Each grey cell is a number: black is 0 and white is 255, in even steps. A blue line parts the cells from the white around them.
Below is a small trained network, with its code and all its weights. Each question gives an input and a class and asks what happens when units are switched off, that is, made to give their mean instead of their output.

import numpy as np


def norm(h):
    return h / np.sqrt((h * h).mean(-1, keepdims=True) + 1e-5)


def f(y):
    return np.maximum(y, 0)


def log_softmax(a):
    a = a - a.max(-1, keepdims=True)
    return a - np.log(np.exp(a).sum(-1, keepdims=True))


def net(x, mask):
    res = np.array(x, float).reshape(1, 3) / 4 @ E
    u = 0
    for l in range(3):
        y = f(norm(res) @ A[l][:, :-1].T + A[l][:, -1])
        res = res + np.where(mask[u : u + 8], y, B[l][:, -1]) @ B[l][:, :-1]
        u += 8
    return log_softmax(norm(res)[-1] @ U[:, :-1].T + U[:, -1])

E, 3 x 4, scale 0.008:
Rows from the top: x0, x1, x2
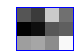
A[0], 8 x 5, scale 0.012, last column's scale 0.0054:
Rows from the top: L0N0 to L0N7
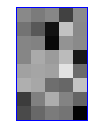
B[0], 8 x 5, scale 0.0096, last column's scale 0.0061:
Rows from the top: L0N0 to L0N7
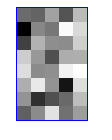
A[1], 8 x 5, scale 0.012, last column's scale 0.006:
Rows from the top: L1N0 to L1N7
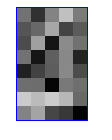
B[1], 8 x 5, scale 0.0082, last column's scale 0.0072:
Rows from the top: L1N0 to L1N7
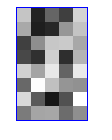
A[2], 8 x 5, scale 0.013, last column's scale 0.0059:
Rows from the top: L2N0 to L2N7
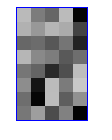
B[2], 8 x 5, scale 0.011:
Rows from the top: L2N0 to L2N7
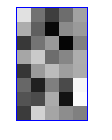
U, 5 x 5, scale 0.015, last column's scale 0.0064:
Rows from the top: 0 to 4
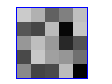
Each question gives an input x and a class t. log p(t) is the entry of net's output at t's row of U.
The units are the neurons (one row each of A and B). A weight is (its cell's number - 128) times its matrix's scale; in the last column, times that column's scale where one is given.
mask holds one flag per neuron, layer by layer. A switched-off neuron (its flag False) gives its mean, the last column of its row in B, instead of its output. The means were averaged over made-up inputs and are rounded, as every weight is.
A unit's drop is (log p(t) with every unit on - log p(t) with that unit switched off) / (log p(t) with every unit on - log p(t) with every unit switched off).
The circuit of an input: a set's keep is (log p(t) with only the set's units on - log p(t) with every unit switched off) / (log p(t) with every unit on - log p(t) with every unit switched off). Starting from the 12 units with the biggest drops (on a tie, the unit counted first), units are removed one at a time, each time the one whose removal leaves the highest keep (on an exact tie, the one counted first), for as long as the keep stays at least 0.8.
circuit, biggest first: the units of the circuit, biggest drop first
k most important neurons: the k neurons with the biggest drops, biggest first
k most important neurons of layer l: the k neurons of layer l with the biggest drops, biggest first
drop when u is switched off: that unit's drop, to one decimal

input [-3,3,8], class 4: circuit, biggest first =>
L0N1
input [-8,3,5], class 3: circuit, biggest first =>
L0N1, L0N2
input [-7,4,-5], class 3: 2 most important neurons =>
L2N6, L2N5
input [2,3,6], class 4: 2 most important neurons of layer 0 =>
L0N4, L0N1
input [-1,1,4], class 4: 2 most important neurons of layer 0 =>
L0N1, L0N5
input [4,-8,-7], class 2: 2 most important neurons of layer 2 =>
L2N6, L2N5
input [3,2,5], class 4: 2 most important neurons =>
L0N4, L0N0
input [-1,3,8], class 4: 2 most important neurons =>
L0N1, L0N5
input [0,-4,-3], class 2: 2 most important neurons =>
L0N4, L0N5
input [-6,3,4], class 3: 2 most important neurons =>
L0N1, L0N2
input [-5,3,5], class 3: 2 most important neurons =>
L0N1, L0N2
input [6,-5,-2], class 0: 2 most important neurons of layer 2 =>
L2N6, L2N3
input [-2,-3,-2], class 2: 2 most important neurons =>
L0N5, L0N4
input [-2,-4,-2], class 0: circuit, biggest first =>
L2N6
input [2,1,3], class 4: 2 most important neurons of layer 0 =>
L0N4, L0N0
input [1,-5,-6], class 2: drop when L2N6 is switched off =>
0.2
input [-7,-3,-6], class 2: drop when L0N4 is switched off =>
0.2
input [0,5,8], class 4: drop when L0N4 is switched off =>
0.1
